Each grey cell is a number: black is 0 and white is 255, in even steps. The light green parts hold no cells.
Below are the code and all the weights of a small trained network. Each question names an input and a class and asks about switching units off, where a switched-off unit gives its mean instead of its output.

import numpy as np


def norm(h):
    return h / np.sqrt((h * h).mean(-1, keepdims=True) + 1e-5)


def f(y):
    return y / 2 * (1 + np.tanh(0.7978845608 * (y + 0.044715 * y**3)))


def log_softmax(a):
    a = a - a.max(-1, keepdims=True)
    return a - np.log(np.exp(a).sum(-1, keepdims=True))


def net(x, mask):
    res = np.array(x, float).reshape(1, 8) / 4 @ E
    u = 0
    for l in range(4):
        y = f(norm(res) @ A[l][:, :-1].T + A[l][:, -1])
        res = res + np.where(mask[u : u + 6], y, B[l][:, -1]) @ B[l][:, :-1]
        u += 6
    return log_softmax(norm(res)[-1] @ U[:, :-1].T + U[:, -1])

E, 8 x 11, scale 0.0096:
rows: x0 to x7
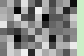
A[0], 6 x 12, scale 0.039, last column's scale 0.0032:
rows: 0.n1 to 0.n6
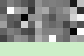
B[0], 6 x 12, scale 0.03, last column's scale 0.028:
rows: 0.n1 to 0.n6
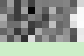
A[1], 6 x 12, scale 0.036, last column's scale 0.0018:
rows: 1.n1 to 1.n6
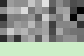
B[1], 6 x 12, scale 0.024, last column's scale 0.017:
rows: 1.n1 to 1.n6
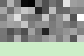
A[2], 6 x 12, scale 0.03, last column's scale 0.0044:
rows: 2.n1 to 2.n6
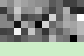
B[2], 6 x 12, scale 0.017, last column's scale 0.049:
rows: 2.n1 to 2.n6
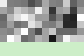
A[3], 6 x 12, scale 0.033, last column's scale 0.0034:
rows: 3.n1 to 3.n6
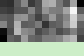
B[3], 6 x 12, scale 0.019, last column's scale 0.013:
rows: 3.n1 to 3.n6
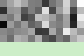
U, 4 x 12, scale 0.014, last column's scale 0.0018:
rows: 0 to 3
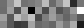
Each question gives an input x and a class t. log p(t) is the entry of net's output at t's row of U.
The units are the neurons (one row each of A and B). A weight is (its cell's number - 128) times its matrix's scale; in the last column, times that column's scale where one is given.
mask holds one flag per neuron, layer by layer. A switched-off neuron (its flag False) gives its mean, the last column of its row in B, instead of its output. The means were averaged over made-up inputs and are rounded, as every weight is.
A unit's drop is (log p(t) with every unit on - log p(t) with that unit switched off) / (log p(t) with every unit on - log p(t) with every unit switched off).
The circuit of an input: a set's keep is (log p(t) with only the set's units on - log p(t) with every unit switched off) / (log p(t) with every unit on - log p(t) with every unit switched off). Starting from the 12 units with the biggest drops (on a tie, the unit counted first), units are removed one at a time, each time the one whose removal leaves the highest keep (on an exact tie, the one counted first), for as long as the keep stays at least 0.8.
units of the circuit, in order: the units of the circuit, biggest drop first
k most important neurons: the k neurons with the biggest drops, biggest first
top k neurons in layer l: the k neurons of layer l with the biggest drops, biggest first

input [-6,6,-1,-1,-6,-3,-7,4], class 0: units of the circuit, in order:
[0.n6]
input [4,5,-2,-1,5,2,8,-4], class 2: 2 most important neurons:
[0.n2 0.n5]
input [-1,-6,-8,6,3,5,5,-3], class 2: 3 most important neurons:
[0.n5 0.n2 0.n1]
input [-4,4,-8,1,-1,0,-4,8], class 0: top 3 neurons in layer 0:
[0.n6 0.n3 0.n5]
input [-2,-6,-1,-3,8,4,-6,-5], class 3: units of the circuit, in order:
[0.n3 0.n2]
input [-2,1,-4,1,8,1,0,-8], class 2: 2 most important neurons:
[0.n5 0.n2]
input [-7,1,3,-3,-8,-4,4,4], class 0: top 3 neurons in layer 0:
[0.n6 0.n4 0.n2]
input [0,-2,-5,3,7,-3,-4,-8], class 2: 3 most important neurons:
[0.n5 0.n1 0.n2]
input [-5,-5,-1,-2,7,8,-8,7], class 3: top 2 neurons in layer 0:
[0.n6 0.n3]
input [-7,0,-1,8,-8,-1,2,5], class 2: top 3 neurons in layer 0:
[0.n6 0.n5 0.n1]
